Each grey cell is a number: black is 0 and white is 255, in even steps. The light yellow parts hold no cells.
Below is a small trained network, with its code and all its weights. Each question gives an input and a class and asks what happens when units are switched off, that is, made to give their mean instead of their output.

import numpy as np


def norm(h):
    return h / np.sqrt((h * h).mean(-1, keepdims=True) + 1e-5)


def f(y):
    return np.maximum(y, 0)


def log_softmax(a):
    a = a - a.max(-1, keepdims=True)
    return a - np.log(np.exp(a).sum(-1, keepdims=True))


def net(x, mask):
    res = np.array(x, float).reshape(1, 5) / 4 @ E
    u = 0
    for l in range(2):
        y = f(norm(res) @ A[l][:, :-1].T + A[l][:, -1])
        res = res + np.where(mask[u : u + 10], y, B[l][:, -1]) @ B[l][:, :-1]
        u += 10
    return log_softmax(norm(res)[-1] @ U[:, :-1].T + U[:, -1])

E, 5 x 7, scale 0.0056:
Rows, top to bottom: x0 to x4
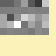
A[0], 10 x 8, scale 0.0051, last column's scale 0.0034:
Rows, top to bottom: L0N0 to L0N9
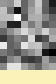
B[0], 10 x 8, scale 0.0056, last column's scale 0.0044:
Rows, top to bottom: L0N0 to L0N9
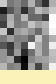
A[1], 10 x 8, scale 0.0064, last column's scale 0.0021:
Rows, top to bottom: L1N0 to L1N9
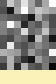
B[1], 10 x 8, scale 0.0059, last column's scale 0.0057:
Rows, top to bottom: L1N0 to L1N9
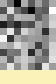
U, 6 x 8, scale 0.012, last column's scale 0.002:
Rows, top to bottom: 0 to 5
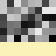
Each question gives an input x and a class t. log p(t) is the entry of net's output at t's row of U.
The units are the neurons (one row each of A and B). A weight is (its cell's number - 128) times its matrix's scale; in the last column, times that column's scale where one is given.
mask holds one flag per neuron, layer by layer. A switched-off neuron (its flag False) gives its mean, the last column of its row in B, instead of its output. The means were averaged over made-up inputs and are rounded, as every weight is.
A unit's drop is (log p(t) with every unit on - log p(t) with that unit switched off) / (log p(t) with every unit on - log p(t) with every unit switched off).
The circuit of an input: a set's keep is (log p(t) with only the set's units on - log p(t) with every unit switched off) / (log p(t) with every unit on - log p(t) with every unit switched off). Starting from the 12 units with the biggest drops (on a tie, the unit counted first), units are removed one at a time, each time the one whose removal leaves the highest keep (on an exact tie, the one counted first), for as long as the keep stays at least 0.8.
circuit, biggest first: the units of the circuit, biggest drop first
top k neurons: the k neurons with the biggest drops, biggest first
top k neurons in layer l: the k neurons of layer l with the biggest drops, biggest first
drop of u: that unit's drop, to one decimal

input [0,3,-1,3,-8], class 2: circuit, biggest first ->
[L0N2]
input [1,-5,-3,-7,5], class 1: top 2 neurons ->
[L1N9, L0N6]
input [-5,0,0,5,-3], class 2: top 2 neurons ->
[L0N2, L1N7]
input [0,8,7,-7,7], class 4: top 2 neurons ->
[L0N6, L0N1]
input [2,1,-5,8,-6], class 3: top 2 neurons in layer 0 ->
[L0N9, L0N8]
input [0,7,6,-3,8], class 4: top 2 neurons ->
[L0N6, L0N2]
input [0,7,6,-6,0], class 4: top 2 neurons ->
[L0N6, L0N1]
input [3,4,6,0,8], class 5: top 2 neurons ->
[L1N1, L1N4]
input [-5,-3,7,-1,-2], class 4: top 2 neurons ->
[L0N6, L1N1]
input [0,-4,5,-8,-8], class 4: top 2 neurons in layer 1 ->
[L1N7, L1N0]
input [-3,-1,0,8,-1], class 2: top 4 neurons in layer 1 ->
[L1N7, L1N8, L1N3, L1N5]
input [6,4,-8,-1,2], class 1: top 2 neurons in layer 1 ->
[L1N8, L1N6]
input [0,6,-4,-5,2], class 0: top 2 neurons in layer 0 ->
[L0N7, L0N2]
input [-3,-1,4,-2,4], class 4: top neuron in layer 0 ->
[L0N6]
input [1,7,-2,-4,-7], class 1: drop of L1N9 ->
0.2
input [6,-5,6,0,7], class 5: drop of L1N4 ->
0.2
